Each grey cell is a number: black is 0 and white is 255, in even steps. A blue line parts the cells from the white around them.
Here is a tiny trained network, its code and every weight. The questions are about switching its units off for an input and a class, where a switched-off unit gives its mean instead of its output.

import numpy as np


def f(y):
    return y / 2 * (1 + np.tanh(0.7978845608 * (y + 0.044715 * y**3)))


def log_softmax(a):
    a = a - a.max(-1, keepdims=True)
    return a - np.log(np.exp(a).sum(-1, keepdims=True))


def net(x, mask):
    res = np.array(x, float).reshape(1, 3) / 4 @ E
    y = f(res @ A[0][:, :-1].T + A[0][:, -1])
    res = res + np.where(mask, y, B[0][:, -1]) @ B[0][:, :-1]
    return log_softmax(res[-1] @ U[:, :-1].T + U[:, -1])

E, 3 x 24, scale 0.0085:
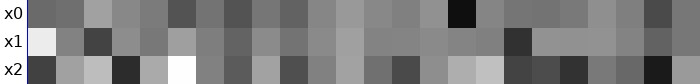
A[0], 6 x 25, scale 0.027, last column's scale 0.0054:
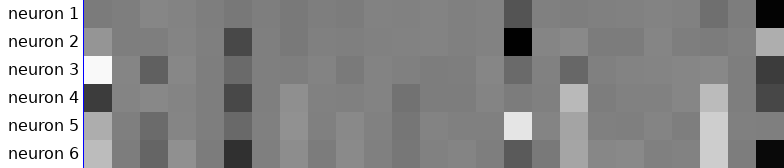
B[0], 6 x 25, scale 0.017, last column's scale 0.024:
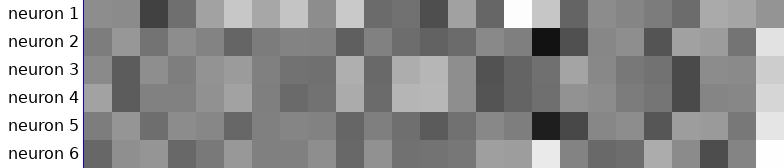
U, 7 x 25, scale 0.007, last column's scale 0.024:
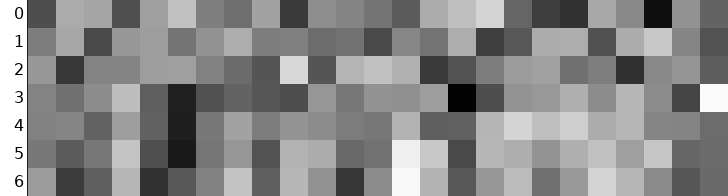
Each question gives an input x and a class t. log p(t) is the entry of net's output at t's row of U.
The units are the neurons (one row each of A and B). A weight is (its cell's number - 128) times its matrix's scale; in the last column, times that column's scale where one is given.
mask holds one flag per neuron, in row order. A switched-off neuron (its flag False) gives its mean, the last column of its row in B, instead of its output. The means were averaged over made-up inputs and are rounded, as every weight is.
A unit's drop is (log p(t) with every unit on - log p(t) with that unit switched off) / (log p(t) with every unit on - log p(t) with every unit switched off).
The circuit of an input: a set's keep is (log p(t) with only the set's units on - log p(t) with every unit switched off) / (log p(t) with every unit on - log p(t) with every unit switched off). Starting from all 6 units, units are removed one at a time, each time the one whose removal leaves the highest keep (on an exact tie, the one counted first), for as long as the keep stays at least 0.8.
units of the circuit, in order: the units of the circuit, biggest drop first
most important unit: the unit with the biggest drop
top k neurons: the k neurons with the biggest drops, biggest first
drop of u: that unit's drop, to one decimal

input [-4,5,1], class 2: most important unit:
neuron 2
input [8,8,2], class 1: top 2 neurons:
[neuron 2; neuron 4]
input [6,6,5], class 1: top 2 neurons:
[neuron 6; neuron 4]
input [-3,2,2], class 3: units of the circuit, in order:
[neuron 6; neuron 1; neuron 4; neuron 2]
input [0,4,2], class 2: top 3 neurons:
[neuron 6; neuron 2; neuron 5]
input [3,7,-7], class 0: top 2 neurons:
[neuron 6; neuron 4]
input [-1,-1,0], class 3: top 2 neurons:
[neuron 6; neuron 3]
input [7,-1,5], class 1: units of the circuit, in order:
[neuron 6; neuron 1]
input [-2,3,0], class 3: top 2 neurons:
[neuron 4; neuron 6]
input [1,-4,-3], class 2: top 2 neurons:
[neuron 4; neuron 5]
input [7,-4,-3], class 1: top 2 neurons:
[neuron 2; neuron 1]
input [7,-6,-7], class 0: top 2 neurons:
[neuron 6; neuron 5]
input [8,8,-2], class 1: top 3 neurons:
[neuron 2; neuron 4; neuron 1]
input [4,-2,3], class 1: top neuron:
[neuron 6]
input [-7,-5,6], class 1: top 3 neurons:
[neuron 6; neuron 4; neuron 3]
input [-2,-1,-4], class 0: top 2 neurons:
[neuron 6; neuron 2]
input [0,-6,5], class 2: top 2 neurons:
[neuron 6; neuron 2]
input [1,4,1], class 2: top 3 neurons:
[neuron 6; neuron 5; neuron 2]
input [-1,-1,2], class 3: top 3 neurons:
[neuron 6; neuron 4; neuron 3]
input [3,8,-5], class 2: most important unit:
neuron 3
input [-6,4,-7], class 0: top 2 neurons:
[neuron 6; neuron 2]
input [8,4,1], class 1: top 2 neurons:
[neuron 2; neuron 1]
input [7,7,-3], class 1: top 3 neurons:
[neuron 2; neuron 4; neuron 1]
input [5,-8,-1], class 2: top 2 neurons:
[neuron 4; neuron 5]
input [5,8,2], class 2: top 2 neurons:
[neuron 3; neuron 5]
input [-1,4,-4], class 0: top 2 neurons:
[neuron 6; neuron 4]
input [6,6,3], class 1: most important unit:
neuron 4
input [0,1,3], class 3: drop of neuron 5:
-0.2
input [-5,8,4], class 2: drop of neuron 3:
0.2
